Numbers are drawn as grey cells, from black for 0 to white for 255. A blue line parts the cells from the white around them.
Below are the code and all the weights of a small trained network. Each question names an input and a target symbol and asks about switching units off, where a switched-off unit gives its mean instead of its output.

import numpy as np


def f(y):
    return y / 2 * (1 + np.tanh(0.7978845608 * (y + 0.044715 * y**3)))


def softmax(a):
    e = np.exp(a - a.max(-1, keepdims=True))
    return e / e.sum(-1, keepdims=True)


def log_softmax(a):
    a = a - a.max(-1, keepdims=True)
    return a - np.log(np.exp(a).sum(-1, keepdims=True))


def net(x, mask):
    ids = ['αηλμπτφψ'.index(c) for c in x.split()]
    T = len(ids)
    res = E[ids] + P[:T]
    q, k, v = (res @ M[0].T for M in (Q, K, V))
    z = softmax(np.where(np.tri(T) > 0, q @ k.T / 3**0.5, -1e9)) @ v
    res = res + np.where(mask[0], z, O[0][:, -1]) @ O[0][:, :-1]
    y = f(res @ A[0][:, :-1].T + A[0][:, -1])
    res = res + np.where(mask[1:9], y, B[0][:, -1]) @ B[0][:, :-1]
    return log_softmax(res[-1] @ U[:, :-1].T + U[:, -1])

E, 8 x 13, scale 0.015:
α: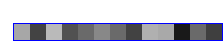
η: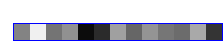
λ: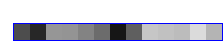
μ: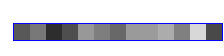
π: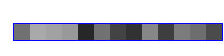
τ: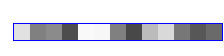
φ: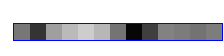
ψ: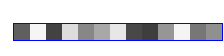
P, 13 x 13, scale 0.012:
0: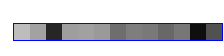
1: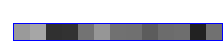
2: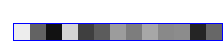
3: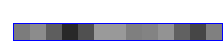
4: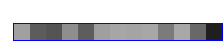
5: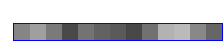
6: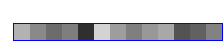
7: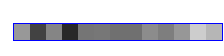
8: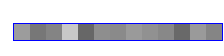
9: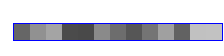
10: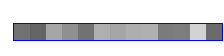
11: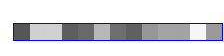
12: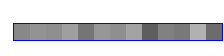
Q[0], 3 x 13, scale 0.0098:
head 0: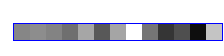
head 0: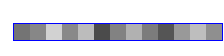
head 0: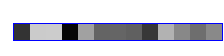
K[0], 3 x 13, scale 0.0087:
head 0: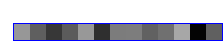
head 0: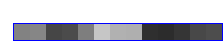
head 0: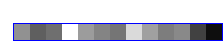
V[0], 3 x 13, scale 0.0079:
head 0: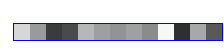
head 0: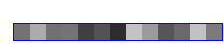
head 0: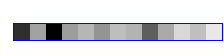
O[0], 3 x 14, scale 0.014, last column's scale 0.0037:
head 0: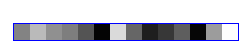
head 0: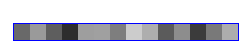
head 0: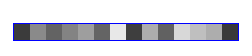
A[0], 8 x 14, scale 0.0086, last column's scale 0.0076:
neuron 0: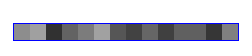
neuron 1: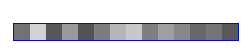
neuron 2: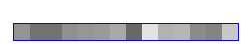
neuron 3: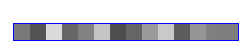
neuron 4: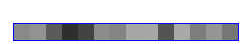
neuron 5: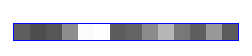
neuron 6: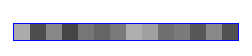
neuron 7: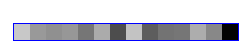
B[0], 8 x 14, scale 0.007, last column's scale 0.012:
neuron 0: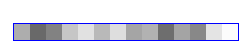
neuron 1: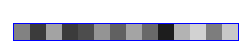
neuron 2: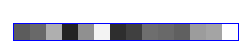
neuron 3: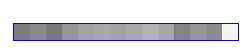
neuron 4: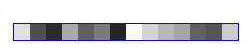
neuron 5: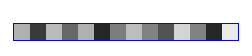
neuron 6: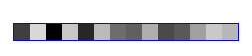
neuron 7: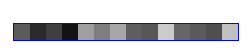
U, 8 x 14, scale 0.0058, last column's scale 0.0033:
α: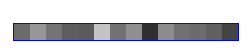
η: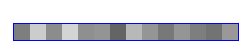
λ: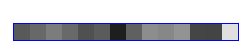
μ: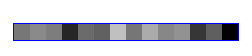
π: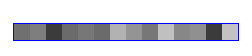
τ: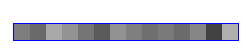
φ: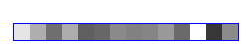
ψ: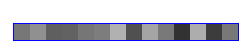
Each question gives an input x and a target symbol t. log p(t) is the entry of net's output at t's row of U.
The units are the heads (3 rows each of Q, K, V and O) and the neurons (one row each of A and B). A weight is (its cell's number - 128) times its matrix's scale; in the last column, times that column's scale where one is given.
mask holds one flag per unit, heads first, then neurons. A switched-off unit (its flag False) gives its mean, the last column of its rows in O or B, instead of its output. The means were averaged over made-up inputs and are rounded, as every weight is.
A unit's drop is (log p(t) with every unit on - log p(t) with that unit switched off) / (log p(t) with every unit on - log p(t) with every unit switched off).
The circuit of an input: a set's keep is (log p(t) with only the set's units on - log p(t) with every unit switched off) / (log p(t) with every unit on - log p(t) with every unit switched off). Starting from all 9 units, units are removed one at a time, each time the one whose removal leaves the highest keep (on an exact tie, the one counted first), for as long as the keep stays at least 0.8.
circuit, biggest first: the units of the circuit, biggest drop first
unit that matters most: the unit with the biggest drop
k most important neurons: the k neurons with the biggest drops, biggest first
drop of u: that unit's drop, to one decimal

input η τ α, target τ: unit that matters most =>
head 0
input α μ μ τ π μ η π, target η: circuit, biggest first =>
(neuron 0; head 0; neuron 6)
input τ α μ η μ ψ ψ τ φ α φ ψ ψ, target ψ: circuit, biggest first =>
(head 0; neuron 2)
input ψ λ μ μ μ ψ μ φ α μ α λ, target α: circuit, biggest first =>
(head 0; neuron 5)
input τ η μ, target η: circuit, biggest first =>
(head 0; neuron 0; neuron 6)
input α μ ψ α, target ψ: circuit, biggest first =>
(head 0; neuron 2)
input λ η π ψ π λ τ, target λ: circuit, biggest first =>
(head 0; neuron 2; neuron 5)
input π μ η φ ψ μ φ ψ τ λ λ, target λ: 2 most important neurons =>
(neuron 2; neuron 0)
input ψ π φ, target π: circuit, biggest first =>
(neuron 7; head 0; neuron 3; neuron 2)
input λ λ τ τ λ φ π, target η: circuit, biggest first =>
(neuron 7; neuron 0)
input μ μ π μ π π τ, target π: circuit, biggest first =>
(neuron 7; head 0; neuron 3)
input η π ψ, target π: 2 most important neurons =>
(neuron 7; neuron 5)
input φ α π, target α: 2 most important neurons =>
(neuron 7; neuron 0)
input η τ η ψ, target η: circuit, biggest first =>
(head 0; neuron 0; neuron 7)
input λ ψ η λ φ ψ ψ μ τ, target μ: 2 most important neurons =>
(neuron 5; neuron 6)
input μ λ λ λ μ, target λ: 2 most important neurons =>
(neuron 2; neuron 3)
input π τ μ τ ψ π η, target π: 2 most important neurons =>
(neuron 7; neuron 2)
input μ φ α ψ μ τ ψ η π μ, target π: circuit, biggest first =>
(head 0; neuron 7; neuron 3; neuron 2)
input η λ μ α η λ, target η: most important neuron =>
(neuron 7)
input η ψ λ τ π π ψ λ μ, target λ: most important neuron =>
(neuron 2)
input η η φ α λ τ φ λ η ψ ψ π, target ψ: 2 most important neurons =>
(neuron 2; neuron 5)
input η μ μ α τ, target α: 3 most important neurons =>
(neuron 7; neuron 6; neuron 5)
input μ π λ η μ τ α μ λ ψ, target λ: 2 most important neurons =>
(neuron 0; neuron 2)
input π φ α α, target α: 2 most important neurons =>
(neuron 7; neuron 6)
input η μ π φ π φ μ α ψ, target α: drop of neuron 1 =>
0.1
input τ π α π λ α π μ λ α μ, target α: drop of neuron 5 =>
0.2
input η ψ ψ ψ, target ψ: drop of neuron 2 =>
0.2
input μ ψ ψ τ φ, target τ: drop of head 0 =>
0.6
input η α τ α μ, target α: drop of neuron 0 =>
0.0
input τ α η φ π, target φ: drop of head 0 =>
0.7
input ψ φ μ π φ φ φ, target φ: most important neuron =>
(neuron 3)
